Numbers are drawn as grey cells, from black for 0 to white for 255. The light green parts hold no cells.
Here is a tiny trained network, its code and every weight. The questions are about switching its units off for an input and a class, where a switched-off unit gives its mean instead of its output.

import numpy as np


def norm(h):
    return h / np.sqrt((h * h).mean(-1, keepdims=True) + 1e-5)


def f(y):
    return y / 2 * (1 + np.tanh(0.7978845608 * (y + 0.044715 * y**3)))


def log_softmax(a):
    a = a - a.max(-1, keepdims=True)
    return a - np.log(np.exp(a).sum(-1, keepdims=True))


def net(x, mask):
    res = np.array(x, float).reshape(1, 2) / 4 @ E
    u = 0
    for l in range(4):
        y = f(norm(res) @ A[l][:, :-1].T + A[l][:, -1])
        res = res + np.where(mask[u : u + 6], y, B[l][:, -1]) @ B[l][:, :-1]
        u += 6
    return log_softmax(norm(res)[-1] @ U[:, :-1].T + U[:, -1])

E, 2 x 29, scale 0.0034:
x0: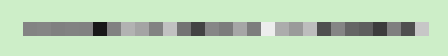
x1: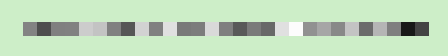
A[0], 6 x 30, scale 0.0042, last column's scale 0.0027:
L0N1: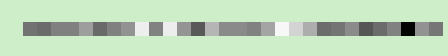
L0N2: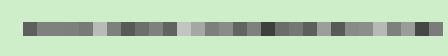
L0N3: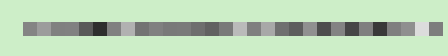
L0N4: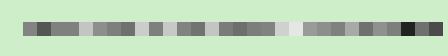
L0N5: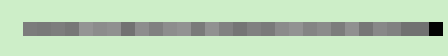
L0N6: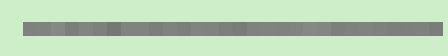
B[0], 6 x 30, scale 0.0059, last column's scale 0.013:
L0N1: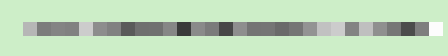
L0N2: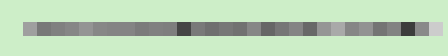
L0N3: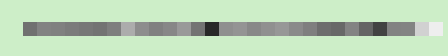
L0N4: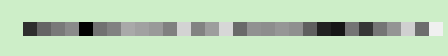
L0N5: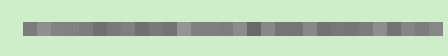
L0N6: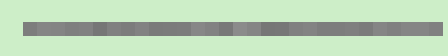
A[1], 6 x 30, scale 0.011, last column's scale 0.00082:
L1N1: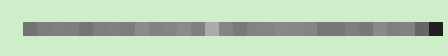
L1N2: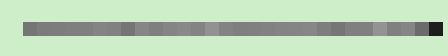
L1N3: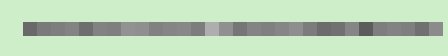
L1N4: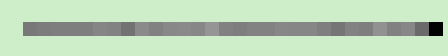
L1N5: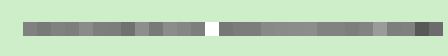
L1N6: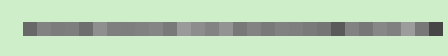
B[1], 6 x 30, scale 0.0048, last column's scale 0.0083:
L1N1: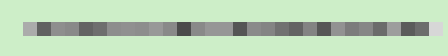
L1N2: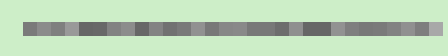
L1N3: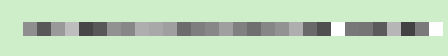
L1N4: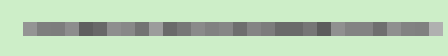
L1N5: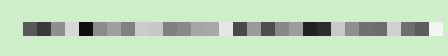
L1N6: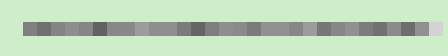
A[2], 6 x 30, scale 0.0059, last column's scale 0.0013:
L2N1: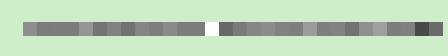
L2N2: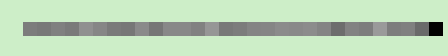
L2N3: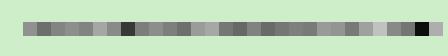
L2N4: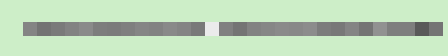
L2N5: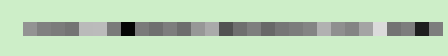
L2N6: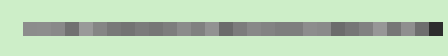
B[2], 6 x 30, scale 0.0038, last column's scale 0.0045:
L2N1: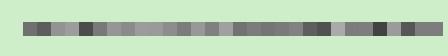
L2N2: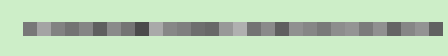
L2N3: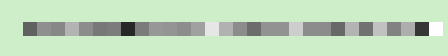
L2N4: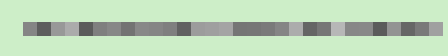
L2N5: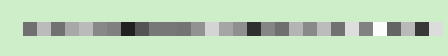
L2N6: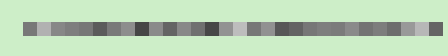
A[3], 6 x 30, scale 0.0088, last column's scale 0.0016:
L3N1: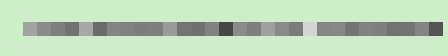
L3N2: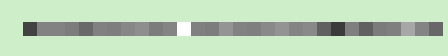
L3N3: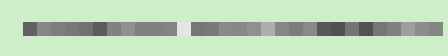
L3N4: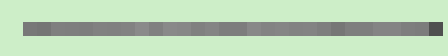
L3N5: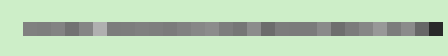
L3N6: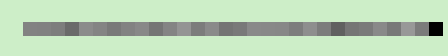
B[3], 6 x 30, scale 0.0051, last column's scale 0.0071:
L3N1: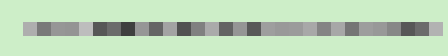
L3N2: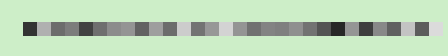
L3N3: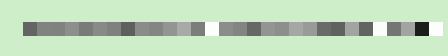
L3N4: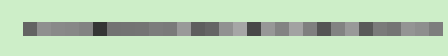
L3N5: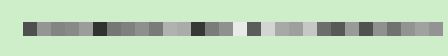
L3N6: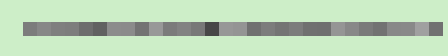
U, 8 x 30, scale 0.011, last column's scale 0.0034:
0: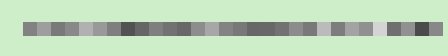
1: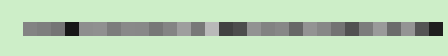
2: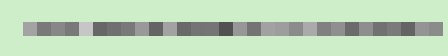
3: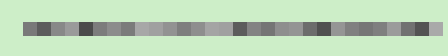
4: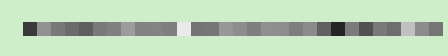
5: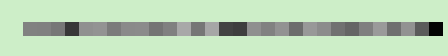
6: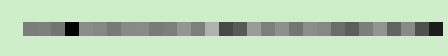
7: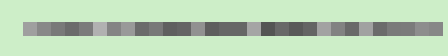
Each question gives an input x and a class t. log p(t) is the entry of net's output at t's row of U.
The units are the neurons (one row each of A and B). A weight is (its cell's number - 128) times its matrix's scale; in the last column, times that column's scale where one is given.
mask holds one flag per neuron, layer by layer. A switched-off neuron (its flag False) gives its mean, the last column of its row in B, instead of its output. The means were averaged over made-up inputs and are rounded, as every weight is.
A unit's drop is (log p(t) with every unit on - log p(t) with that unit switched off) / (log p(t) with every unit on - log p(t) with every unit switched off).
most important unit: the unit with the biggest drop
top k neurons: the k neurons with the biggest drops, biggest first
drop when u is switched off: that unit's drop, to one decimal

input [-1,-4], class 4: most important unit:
L0N1
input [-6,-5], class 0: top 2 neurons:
(L0N3; L0N4)
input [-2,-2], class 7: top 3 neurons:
(L0N4; L0N1; L1N5)
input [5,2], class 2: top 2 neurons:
(L0N1; L1N5)
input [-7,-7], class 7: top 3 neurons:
(L0N4; L0N1; L3N3)
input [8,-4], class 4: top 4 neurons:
(L0N3; L0N1; L0N2; L1N3)
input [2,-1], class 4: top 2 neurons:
(L0N3; L0N1)
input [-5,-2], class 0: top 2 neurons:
(L0N4; L0N3)
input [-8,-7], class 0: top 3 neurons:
(L0N3; L0N4; L1N3)
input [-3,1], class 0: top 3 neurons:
(L0N4; L0N3; L0N2)
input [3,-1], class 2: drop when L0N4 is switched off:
1.4
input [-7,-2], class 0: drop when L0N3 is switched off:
1.0
